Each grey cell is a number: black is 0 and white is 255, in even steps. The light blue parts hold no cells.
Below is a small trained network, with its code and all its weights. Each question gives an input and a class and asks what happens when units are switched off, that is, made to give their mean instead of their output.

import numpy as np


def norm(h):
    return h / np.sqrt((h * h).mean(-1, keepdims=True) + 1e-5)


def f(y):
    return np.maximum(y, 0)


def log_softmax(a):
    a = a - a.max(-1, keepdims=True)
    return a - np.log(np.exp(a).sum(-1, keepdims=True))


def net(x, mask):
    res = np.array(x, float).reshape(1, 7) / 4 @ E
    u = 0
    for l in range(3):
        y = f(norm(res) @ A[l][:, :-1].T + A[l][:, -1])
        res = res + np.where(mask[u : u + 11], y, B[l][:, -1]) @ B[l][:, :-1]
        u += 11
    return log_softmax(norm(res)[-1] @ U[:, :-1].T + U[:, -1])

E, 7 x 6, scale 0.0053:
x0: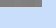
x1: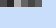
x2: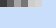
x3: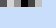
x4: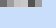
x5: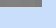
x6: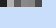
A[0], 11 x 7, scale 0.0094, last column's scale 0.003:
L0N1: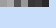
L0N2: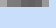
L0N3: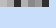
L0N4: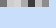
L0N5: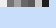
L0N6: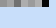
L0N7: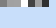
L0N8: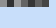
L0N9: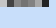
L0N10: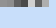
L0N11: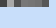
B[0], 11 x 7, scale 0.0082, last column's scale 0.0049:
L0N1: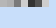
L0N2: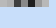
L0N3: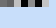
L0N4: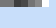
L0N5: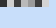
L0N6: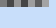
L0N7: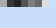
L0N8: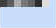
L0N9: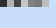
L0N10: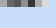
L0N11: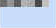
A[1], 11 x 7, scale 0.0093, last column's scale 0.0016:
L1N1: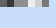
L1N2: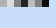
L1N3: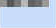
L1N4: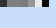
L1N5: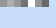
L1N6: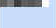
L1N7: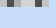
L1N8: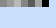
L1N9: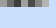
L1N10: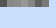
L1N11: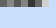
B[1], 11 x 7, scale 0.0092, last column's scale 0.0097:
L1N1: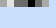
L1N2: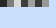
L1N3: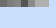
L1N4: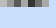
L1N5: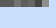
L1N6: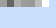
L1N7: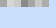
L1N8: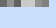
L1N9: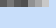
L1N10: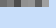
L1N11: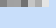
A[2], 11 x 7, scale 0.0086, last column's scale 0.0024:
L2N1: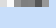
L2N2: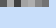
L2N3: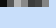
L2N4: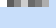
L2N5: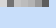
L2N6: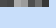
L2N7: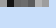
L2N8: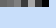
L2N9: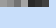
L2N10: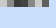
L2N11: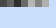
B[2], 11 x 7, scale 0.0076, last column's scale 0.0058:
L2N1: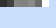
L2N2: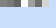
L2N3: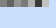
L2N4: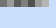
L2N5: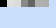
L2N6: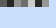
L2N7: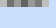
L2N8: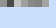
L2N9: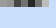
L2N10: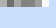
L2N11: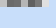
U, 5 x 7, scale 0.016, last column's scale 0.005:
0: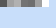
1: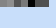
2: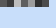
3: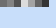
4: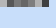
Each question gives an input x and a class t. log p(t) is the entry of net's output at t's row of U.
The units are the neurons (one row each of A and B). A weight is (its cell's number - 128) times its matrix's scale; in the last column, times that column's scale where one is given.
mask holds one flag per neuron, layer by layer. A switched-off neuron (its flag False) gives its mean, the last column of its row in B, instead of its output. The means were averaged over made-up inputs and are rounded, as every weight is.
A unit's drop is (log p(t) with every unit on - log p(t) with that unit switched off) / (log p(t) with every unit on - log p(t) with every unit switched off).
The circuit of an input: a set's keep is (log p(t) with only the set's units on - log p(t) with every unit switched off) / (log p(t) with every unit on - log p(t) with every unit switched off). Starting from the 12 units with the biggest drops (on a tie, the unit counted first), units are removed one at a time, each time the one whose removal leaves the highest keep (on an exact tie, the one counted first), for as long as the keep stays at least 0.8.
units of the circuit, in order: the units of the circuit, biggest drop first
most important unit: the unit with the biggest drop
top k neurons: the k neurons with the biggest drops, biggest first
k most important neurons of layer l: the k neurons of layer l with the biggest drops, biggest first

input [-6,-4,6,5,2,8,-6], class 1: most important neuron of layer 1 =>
(L1N4)
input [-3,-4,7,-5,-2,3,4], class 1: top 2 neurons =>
(L1N1, L0N1)
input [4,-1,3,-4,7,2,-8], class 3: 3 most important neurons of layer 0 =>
(L0N5, L0N9, L0N10)
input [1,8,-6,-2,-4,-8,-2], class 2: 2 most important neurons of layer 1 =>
(L1N1, L1N4)
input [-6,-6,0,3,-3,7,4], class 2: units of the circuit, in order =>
(L0N3, L1N2)
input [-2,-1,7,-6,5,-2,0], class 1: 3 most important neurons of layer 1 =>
(L1N1, L1N11, L1N6)
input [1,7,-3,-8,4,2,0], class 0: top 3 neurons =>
(L1N7, L2N5, L0N3)
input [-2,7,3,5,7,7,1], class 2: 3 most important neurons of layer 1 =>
(L1N7, L1N9, L1N1)
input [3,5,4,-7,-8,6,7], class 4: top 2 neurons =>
(L0N10, L0N5)
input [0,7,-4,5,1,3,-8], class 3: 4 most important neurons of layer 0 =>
(L0N5, L0N9, L0N3, L0N2)
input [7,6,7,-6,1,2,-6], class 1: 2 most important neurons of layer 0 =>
(L0N1, L0N9)
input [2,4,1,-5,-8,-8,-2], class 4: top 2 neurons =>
(L0N10, L1N9)
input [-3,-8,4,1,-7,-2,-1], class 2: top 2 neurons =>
(L0N3, L1N2)
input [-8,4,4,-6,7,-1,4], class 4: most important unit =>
L0N7
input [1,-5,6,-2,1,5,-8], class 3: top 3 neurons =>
(L0N5, L0N9, L2N2)
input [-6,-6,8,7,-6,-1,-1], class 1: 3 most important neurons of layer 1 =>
(L1N4, L1N11, L1N1)
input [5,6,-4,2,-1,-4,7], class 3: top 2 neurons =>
(L0N11, L0N3)
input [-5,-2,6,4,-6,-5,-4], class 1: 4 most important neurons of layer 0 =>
(L0N1, L0N2, L0N7, L0N4)
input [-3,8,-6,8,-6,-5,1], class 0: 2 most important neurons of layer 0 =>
(L0N2, L0N3)
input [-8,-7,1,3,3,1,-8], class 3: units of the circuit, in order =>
(L0N5)
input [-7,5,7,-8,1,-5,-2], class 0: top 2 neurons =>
(L1N7, L0N4)
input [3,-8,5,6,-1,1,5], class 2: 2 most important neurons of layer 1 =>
(L1N2, L1N5)
